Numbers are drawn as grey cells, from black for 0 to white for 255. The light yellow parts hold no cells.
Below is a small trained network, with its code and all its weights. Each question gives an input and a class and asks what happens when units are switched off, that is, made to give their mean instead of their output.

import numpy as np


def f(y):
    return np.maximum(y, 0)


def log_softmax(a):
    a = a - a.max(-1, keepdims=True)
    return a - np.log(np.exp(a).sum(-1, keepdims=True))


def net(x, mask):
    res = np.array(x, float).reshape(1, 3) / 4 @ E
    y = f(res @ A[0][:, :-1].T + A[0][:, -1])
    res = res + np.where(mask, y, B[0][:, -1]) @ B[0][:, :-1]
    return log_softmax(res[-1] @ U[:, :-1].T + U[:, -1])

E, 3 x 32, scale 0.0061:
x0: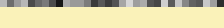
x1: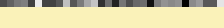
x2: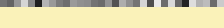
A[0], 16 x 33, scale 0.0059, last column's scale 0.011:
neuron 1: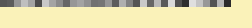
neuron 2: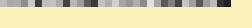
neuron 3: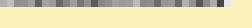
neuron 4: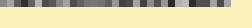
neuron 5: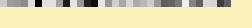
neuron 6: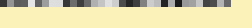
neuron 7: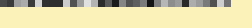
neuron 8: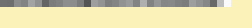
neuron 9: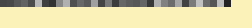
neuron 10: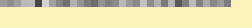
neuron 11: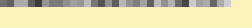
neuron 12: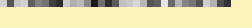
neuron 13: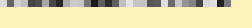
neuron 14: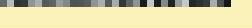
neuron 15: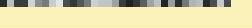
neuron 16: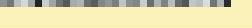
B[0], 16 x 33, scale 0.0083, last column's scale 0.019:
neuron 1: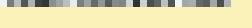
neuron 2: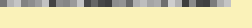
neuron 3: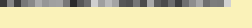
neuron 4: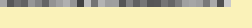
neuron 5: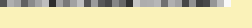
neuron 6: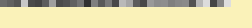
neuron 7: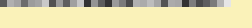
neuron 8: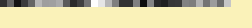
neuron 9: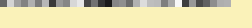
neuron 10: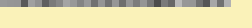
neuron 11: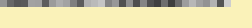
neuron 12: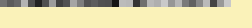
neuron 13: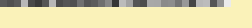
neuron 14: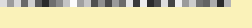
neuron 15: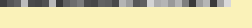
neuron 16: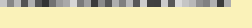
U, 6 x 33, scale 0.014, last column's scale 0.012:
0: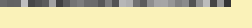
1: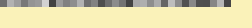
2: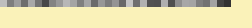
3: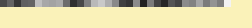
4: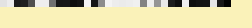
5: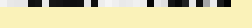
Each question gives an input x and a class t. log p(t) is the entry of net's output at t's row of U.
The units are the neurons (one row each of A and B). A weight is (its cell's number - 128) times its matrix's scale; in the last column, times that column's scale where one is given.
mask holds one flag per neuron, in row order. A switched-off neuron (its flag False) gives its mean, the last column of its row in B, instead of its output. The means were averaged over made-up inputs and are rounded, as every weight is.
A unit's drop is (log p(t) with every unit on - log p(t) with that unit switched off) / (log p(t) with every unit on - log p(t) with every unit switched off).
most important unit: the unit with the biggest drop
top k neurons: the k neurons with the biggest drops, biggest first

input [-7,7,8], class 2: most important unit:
neuron 1
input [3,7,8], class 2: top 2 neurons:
[neuron 1; neuron 11]
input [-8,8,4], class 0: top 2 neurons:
[neuron 15; neuron 6]
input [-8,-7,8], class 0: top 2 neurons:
[neuron 6; neuron 15]
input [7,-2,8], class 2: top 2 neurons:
[neuron 16; neuron 11]
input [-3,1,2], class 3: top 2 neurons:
[neuron 12; neuron 13]
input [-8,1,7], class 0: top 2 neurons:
[neuron 15; neuron 6]
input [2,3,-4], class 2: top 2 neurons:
[neuron 5; neuron 3]
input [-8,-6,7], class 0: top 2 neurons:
[neuron 6; neuron 15]
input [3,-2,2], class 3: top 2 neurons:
[neuron 15; neuron 6]
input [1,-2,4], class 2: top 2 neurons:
[neuron 16; neuron 1]
